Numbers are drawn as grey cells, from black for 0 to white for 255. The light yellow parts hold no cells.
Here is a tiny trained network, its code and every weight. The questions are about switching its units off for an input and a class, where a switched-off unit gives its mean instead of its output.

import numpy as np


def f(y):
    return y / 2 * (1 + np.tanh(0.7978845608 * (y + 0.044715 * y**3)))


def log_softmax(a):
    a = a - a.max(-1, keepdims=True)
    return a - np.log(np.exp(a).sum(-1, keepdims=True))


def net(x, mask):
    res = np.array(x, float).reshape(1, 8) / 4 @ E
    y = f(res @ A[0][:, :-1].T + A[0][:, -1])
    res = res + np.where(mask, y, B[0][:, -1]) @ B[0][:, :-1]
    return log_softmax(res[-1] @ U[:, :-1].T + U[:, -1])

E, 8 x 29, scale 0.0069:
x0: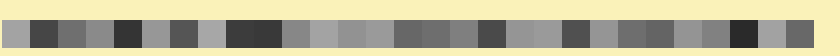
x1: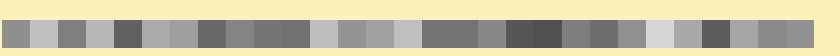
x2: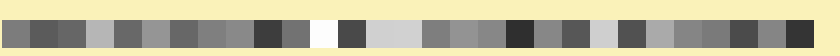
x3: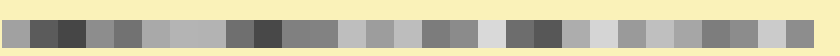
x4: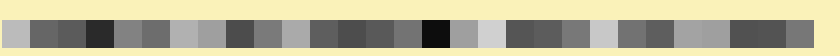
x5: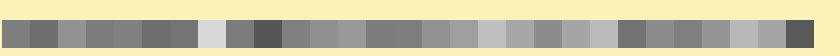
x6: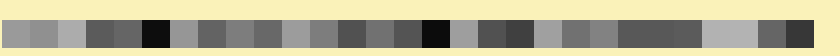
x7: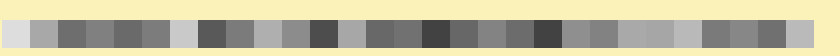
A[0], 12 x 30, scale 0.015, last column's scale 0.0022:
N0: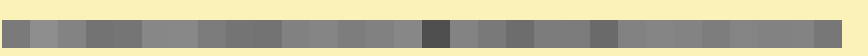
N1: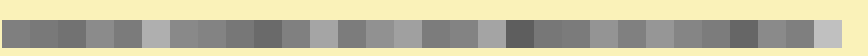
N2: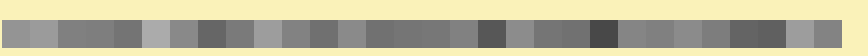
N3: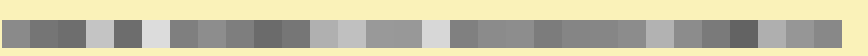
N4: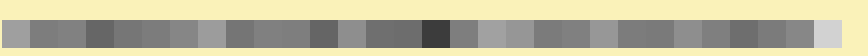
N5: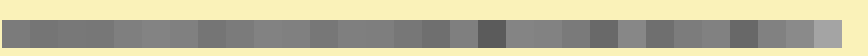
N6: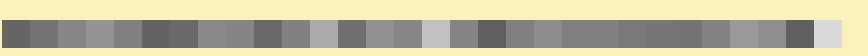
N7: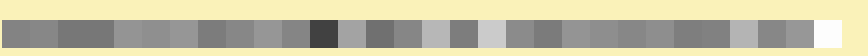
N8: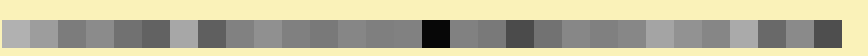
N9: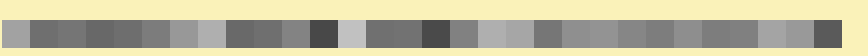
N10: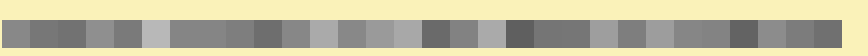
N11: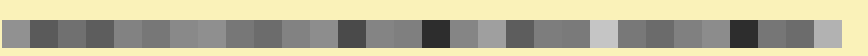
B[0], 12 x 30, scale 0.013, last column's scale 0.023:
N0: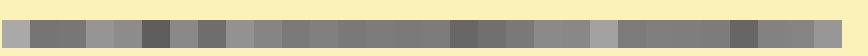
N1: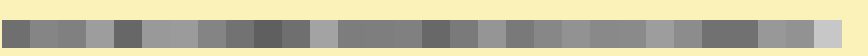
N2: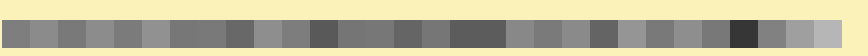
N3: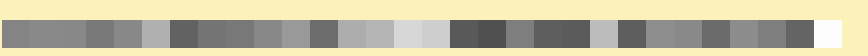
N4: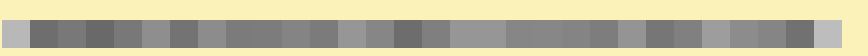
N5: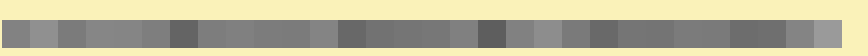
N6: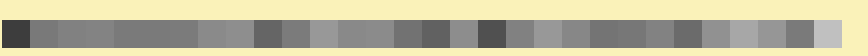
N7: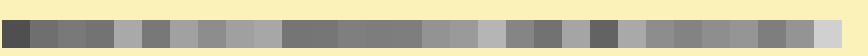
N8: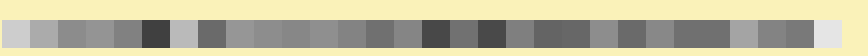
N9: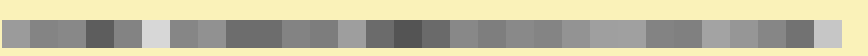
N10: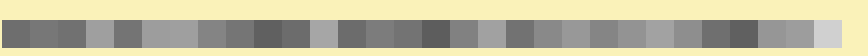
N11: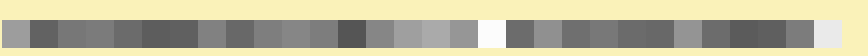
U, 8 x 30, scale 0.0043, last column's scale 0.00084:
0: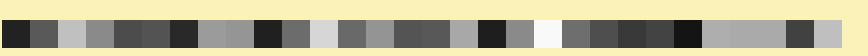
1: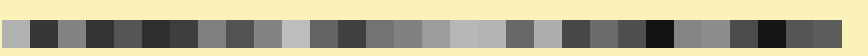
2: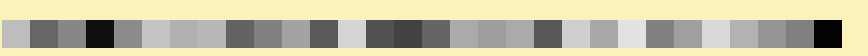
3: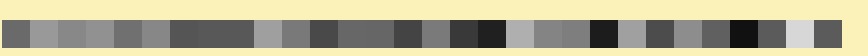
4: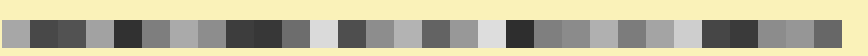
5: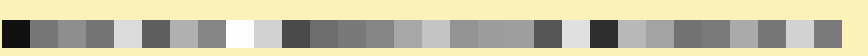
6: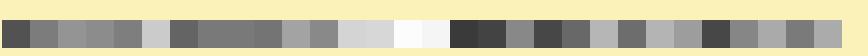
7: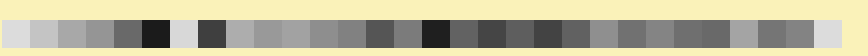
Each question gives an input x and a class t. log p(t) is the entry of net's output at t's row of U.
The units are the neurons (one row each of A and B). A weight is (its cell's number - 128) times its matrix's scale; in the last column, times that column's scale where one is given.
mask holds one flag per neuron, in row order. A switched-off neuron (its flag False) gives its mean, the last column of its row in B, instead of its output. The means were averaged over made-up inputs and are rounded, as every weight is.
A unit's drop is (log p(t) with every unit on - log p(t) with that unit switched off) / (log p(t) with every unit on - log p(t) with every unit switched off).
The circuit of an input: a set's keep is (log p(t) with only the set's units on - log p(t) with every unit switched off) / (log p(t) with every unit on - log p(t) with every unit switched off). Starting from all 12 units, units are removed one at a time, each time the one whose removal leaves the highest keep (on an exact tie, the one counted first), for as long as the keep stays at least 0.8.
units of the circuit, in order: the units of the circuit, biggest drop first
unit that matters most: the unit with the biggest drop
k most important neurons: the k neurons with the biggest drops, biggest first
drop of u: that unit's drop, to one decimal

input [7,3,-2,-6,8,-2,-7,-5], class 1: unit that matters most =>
N10
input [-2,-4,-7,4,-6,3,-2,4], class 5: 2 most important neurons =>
(N7 N4)
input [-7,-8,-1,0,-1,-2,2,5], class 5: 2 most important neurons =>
(N7 N9)
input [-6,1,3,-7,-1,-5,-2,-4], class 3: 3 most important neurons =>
(N3 N2 N7)
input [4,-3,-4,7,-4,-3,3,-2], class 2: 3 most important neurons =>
(N3 N9 N11)
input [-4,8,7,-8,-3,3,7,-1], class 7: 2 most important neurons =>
(N8 N0)
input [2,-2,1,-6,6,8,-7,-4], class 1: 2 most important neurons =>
(N10 N1)
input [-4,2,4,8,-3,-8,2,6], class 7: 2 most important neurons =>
(N8 N11)
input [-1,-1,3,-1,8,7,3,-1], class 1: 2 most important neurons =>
(N11 N4)
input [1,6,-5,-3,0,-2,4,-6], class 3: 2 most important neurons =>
(N3 N8)
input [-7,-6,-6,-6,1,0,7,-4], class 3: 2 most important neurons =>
(N11 N8)
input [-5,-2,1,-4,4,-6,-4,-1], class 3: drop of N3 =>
0.2
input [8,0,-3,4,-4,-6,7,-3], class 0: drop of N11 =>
0.1
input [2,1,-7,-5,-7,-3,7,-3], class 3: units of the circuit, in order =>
(N2)
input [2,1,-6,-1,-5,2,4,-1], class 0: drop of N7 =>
0.3
